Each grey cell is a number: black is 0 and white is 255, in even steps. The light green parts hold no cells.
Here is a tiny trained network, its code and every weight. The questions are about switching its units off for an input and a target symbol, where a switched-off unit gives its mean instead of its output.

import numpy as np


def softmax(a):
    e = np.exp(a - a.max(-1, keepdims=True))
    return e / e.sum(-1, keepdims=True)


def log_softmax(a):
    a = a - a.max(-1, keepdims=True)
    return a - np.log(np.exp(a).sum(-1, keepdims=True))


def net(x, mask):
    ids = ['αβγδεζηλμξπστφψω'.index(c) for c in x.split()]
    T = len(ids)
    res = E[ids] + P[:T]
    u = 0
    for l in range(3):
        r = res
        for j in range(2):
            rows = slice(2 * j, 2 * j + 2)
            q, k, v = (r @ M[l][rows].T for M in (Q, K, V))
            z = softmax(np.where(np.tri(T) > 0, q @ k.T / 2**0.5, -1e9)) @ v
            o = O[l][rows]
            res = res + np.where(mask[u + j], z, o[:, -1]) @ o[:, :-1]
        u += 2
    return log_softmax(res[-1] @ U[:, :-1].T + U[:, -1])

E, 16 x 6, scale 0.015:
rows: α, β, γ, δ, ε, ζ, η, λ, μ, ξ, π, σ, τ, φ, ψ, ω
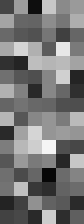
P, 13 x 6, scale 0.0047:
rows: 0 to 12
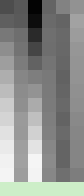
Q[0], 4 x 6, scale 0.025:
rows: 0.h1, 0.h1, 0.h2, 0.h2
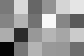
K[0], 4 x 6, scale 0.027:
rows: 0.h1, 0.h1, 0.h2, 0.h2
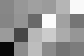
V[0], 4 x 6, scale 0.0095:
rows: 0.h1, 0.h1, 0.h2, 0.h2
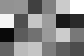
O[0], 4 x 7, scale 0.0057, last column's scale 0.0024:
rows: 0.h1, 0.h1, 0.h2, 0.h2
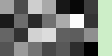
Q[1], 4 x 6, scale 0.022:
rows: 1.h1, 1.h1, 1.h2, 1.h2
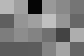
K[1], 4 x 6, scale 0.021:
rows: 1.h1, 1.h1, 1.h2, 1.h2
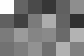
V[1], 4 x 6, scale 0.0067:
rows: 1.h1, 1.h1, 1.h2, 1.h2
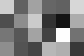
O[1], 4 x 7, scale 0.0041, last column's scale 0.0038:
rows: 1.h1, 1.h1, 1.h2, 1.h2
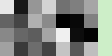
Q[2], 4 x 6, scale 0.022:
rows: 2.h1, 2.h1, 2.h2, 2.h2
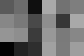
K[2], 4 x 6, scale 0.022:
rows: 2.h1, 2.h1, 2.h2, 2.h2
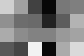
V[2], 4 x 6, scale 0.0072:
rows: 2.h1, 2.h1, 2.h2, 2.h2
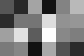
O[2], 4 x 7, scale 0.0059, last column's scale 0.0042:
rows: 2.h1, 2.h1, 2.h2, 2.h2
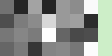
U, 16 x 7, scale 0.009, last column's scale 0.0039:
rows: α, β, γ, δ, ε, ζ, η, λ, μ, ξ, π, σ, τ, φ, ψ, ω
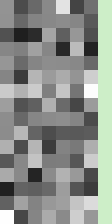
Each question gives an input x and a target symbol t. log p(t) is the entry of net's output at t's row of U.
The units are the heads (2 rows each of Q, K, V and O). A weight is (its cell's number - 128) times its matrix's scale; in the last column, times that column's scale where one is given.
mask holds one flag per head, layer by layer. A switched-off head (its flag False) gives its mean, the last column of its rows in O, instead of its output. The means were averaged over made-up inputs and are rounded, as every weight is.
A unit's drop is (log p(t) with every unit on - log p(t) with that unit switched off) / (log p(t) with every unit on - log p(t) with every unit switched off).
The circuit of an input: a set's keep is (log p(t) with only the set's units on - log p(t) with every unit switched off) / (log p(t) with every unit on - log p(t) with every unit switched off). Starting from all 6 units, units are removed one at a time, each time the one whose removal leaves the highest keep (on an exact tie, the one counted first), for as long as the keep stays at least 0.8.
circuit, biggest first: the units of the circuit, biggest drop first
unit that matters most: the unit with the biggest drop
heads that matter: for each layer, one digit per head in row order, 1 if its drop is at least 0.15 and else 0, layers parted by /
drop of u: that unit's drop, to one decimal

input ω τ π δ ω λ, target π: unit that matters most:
2.h1
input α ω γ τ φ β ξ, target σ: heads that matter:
01 / 10 / 00
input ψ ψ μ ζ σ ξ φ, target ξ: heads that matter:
01 / 00 / 10
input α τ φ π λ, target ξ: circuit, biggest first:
[0.h2 2.h1 0.h1 1.h1]
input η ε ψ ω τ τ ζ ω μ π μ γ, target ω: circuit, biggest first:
[0.h2 1.h1]
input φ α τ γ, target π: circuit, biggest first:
[2.h2 2.h1]
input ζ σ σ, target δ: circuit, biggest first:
[1.h2 0.h1]
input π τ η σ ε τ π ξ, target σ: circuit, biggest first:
[0.h2 0.h1]
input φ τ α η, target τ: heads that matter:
11 / 10 / 00
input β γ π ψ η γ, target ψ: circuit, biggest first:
[0.h1 1.h1]
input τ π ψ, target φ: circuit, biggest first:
[0.h1 0.h2 1.h1]
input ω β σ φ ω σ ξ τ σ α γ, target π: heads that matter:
10 / 00 / 11
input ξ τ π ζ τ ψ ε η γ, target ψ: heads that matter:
11 / 00 / 00
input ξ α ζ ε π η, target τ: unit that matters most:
0.h2
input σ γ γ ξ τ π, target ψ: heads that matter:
10 / 00 / 00
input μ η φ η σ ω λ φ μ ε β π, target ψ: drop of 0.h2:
0.0
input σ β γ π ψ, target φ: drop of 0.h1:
0.3
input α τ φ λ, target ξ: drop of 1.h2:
0.0
